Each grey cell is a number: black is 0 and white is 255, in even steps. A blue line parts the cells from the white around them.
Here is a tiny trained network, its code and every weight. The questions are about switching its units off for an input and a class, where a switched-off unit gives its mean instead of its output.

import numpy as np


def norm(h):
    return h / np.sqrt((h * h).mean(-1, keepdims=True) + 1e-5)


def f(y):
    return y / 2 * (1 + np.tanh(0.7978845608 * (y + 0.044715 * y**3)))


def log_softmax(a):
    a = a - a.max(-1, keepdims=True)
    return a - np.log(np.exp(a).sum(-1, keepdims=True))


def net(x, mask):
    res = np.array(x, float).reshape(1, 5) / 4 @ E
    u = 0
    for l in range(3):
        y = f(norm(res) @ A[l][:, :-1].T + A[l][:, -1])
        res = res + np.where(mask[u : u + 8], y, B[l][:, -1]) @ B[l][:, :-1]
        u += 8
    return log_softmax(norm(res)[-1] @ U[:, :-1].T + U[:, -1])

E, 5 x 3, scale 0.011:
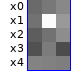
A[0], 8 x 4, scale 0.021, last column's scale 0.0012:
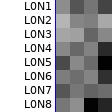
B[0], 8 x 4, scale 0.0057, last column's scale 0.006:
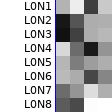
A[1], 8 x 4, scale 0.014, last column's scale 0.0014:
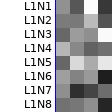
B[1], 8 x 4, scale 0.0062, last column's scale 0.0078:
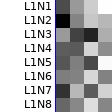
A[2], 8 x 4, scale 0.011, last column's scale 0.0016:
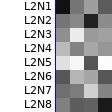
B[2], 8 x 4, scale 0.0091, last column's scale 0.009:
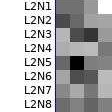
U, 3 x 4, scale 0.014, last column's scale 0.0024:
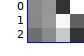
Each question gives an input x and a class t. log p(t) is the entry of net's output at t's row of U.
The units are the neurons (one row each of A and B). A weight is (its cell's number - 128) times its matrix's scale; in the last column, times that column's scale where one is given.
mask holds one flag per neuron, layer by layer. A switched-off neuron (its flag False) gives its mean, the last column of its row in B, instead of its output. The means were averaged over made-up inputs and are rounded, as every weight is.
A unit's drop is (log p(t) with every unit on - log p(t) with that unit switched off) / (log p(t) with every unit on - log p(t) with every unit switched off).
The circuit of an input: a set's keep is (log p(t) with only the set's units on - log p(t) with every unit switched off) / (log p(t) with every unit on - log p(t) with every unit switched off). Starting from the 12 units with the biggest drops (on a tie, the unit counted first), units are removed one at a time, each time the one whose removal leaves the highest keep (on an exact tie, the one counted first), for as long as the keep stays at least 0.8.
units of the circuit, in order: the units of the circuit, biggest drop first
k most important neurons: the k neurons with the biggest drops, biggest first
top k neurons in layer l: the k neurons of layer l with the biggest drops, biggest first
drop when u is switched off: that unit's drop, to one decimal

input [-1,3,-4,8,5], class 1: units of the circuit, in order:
[L0N8]
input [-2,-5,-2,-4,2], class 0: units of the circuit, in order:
[L0N8, L0N4]
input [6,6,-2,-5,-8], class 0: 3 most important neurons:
[L0N8, L2N3, L0N7]
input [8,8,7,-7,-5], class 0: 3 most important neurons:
[L0N8, L1N5, L2N3]
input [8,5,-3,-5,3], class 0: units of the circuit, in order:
[L0N8, L2N3, L2N6]
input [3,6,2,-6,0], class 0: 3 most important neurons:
[L0N8, L1N5, L2N3]
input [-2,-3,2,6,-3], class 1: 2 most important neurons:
[L0N8, L0N7]
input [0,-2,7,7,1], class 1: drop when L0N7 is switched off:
0.2
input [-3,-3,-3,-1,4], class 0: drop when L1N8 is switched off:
0.2
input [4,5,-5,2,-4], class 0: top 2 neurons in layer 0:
[L0N8, L0N2]
